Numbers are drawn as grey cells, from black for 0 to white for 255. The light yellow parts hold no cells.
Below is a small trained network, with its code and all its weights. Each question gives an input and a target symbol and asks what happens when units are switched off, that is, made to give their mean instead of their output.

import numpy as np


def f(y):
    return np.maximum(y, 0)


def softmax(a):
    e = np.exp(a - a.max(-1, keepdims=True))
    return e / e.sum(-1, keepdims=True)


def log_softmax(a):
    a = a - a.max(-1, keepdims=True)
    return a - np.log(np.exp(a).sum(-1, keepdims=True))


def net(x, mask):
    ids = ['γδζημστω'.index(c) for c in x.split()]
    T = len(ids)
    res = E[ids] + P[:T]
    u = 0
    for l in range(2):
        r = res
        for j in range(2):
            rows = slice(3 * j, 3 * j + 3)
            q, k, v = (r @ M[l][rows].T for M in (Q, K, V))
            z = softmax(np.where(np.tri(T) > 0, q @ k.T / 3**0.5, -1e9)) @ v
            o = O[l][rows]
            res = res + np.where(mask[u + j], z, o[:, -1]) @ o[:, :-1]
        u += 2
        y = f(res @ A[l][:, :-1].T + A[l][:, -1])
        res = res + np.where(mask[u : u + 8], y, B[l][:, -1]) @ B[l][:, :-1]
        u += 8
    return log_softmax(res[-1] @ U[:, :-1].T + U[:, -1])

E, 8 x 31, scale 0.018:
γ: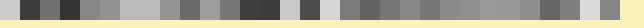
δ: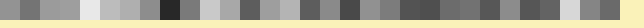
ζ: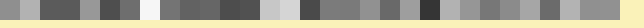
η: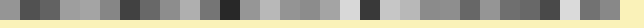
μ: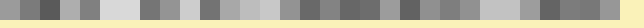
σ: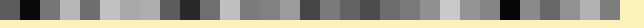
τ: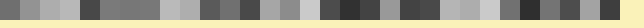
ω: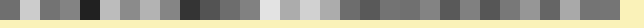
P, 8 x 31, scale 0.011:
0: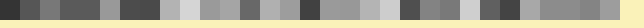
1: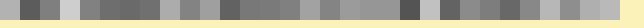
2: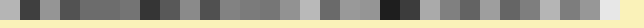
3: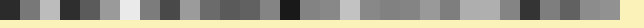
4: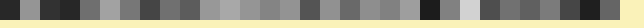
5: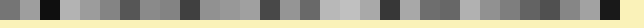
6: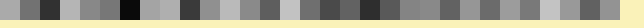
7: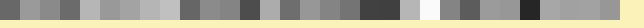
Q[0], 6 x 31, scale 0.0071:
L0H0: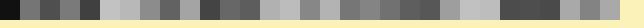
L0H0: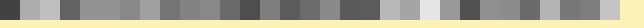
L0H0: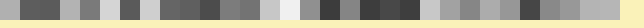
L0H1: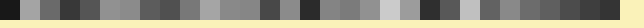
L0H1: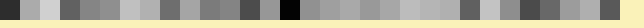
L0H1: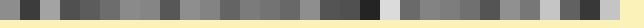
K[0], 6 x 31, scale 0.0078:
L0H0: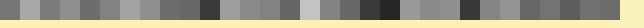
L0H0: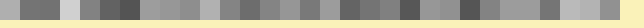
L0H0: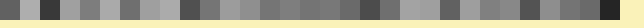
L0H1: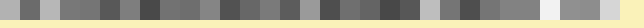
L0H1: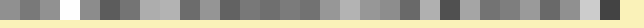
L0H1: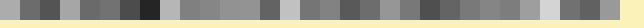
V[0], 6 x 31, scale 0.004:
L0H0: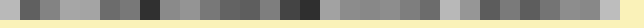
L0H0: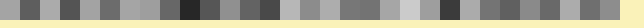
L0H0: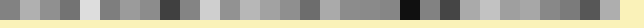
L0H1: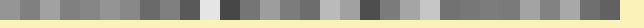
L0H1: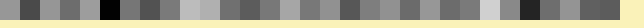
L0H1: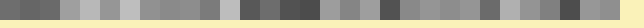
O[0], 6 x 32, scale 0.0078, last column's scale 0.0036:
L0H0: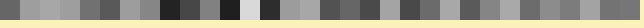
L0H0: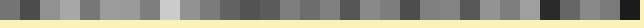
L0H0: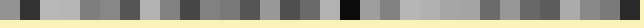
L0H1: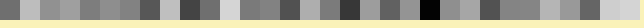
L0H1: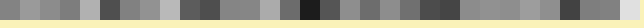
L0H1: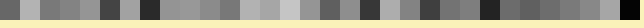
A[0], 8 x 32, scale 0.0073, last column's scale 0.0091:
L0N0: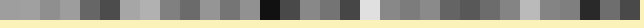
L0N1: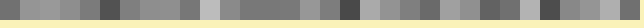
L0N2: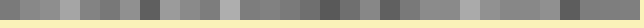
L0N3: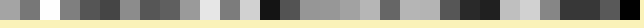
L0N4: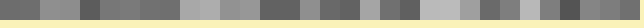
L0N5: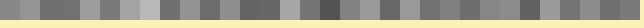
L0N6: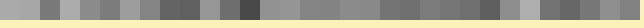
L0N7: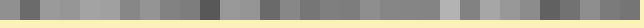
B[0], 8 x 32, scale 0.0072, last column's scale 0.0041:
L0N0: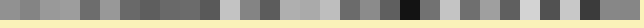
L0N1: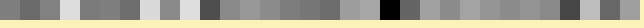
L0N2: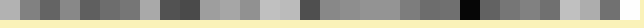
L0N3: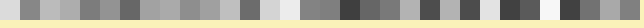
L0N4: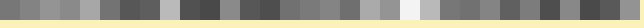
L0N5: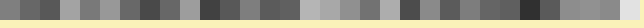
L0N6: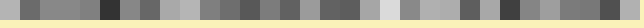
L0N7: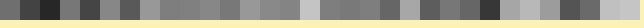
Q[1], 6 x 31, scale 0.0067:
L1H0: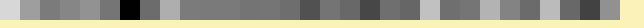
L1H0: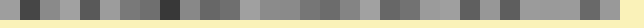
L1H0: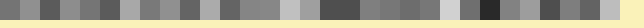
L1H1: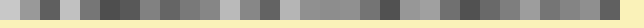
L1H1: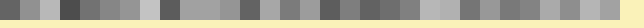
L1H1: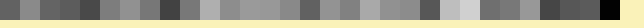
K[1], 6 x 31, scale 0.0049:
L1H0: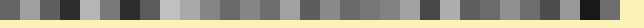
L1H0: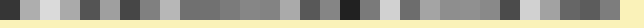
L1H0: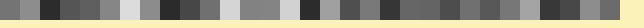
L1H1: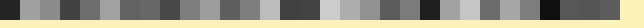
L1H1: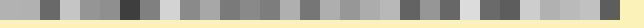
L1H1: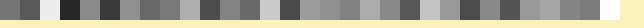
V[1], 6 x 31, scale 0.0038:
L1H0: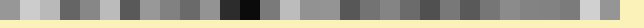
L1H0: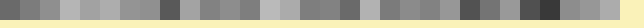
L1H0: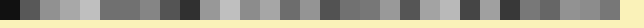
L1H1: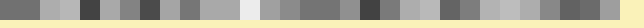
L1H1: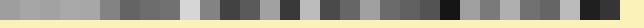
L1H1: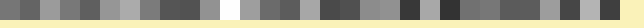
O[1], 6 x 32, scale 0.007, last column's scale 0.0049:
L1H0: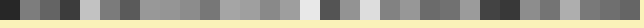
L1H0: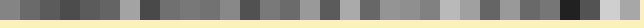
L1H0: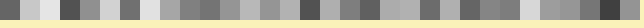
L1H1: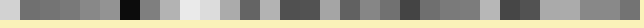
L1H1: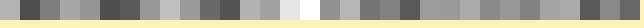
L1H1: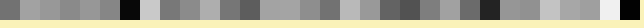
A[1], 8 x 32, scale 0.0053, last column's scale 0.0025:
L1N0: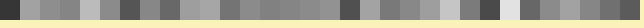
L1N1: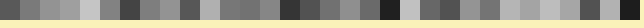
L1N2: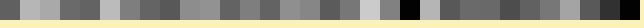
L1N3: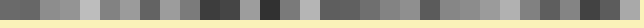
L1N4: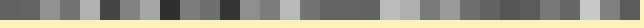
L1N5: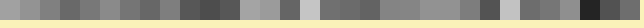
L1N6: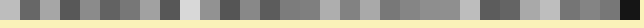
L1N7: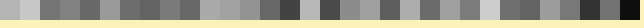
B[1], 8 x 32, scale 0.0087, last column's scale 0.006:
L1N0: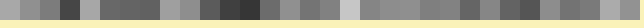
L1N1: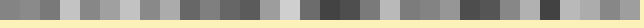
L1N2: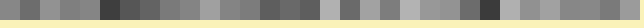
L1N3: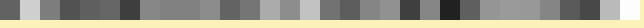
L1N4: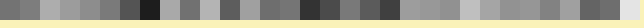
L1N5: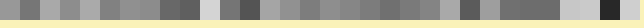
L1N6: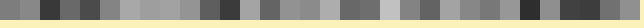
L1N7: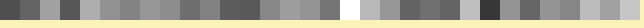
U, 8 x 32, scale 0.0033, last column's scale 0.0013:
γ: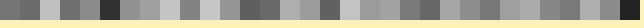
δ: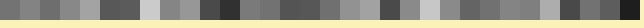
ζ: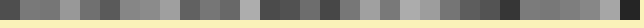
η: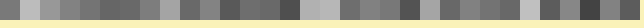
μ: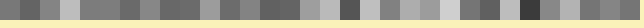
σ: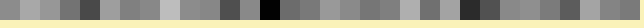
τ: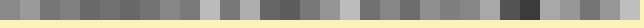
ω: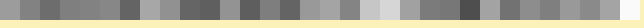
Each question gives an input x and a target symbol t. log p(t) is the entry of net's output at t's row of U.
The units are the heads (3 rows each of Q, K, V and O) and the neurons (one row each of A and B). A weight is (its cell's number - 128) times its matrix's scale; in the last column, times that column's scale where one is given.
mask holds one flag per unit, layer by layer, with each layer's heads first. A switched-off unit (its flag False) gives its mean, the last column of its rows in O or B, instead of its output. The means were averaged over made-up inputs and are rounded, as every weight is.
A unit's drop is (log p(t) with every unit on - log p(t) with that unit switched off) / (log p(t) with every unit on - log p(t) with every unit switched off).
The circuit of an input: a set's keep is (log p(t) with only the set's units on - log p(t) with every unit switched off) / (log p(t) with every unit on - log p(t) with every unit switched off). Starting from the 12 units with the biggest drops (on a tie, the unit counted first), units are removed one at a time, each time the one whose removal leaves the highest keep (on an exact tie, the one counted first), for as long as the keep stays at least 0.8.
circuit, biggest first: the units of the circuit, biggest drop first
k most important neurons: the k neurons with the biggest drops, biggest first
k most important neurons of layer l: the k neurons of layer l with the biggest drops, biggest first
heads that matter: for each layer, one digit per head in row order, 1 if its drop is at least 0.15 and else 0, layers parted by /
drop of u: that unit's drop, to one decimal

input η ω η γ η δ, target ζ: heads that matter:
01 / 11
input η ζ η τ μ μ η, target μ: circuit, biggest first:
(L0H0)
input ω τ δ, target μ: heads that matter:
01 / 00
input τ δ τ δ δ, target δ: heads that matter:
01 / 01
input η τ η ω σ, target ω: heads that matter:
11 / 00
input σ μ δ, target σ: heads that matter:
00 / 11
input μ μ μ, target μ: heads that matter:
10 / 00
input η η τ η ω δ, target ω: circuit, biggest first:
(L0H0, L0H1, L1N4)
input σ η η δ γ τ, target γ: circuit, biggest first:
(L1H1, L0H1)
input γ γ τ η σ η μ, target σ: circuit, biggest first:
(L1H0, L0H0, L1H1, L0H1)
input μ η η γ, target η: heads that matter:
11 / 01
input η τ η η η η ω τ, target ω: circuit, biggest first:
(L0H0, L0N2, L0H1)
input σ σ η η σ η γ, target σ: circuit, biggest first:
(L0H0, L0H1, L1H0, L1H1)
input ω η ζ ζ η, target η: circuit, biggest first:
(L1N3, L1H1, L0H0)
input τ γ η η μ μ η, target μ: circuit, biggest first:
(L0H0)
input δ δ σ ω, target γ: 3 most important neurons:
(L0N6, L1N5, L0N1)
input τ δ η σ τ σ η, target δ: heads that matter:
01 / 00
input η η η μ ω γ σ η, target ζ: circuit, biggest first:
(L1H1, L0H1, L1H0)
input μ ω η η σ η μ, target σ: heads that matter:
10 / 11
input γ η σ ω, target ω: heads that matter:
11 / 00
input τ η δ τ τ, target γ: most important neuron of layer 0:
(L0N5)
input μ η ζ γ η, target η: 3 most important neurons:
(L1N3, L0N2, L0N6)
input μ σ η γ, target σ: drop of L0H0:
0.2
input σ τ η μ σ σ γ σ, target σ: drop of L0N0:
0.0
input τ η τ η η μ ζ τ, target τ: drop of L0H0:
0.3
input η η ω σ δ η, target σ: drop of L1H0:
0.2
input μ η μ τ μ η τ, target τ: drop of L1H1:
0.1
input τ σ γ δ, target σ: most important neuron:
(L1N0)
